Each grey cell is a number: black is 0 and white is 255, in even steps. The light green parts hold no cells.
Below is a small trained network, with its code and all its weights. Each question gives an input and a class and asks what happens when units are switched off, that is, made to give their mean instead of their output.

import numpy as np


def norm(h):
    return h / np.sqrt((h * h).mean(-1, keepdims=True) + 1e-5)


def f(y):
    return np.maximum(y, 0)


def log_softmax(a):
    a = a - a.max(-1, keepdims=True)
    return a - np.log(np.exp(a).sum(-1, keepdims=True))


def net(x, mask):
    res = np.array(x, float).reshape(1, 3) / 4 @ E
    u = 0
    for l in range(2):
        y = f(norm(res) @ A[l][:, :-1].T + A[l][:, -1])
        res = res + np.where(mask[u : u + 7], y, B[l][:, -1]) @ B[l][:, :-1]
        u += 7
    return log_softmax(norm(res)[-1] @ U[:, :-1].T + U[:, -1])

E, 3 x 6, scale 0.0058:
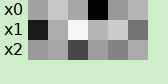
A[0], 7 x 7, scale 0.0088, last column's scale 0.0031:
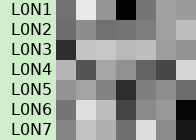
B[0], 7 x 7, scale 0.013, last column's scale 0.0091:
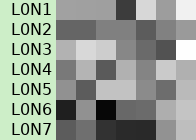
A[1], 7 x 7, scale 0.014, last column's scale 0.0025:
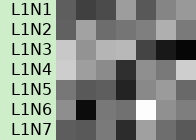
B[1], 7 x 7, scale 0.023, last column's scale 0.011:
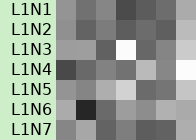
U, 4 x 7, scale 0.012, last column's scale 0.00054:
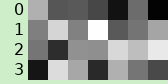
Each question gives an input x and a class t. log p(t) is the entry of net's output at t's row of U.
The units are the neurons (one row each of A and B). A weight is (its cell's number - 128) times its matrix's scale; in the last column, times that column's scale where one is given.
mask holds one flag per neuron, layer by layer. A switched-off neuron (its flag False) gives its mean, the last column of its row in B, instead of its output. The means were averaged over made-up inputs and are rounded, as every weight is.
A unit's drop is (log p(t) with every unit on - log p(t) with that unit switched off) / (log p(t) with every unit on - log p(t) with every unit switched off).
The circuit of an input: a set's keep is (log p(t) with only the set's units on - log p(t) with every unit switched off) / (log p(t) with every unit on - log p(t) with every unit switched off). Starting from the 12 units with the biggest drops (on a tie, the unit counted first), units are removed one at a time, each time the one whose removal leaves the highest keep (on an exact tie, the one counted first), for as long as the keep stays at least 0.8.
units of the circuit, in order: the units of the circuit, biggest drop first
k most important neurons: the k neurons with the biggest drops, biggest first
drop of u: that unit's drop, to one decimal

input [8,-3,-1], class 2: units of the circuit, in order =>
[L0N3]
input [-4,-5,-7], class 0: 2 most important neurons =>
[L0N3; L0N1]
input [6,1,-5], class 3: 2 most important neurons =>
[L0N1; L1N3]
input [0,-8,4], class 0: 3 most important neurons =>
[L0N1; L0N3; L1N3]
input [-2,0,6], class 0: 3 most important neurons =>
[L0N3; L0N1; L0N5]
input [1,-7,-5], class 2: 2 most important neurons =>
[L0N6; L0N3]
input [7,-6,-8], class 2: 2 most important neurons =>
[L0N3; L1N6]
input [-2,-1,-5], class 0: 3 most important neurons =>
[L0N3; L0N1; L1N4]
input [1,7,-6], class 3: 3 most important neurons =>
[L0N5; L0N7; L1N5]
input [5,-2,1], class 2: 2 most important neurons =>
[L0N1; L0N3]
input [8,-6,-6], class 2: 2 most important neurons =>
[L0N3; L1N6]
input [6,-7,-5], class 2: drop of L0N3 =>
0.1
